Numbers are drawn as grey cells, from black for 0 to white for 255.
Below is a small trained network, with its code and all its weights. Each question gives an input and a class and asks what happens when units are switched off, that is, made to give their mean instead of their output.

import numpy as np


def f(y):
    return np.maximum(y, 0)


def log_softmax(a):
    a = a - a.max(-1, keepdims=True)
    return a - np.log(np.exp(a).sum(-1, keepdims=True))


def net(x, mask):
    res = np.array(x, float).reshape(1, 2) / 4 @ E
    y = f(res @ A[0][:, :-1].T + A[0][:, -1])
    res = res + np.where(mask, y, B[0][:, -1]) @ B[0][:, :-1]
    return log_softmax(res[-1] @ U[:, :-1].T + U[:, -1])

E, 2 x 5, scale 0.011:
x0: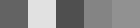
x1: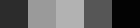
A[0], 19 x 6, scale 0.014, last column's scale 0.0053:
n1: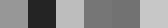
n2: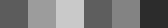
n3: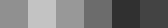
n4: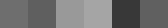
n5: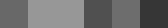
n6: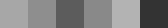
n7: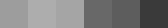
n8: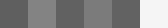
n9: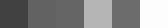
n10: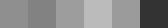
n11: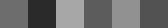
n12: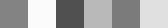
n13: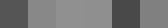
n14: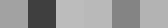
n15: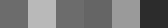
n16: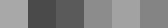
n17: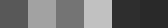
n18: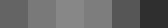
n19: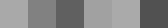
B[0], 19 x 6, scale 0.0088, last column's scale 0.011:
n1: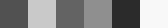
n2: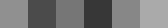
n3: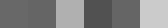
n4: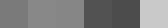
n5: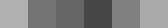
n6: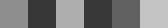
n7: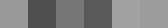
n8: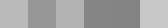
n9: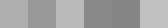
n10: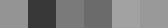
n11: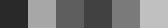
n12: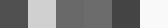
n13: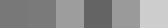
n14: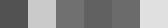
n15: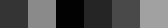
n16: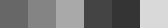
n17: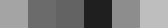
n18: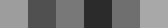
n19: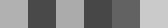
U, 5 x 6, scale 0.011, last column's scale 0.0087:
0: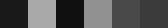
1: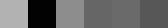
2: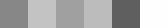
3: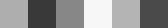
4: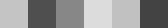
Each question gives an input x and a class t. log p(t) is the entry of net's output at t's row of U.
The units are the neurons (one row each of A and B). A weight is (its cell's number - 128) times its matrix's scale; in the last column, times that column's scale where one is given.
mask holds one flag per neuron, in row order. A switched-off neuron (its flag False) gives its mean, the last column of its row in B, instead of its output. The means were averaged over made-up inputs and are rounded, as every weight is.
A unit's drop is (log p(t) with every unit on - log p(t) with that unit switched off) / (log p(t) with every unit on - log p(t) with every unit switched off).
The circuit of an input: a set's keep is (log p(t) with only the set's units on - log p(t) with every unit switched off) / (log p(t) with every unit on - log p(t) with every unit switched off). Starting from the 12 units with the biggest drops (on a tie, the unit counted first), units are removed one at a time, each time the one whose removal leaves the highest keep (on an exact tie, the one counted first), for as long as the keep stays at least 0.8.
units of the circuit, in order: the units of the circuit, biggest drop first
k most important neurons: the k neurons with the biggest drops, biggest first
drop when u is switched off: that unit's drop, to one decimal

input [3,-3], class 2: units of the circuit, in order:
(n11 n17)
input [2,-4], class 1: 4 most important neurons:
(n1 n6 n19 n14)
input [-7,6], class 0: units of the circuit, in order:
(n1)
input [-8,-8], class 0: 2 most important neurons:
(n14 n1)
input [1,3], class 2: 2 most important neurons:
(n6 n19)
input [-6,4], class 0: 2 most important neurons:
(n1 n11)
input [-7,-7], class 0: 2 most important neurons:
(n14 n1)
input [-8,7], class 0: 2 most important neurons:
(n1 n11)
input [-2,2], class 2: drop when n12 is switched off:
0.2
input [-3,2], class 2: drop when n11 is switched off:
-0.1
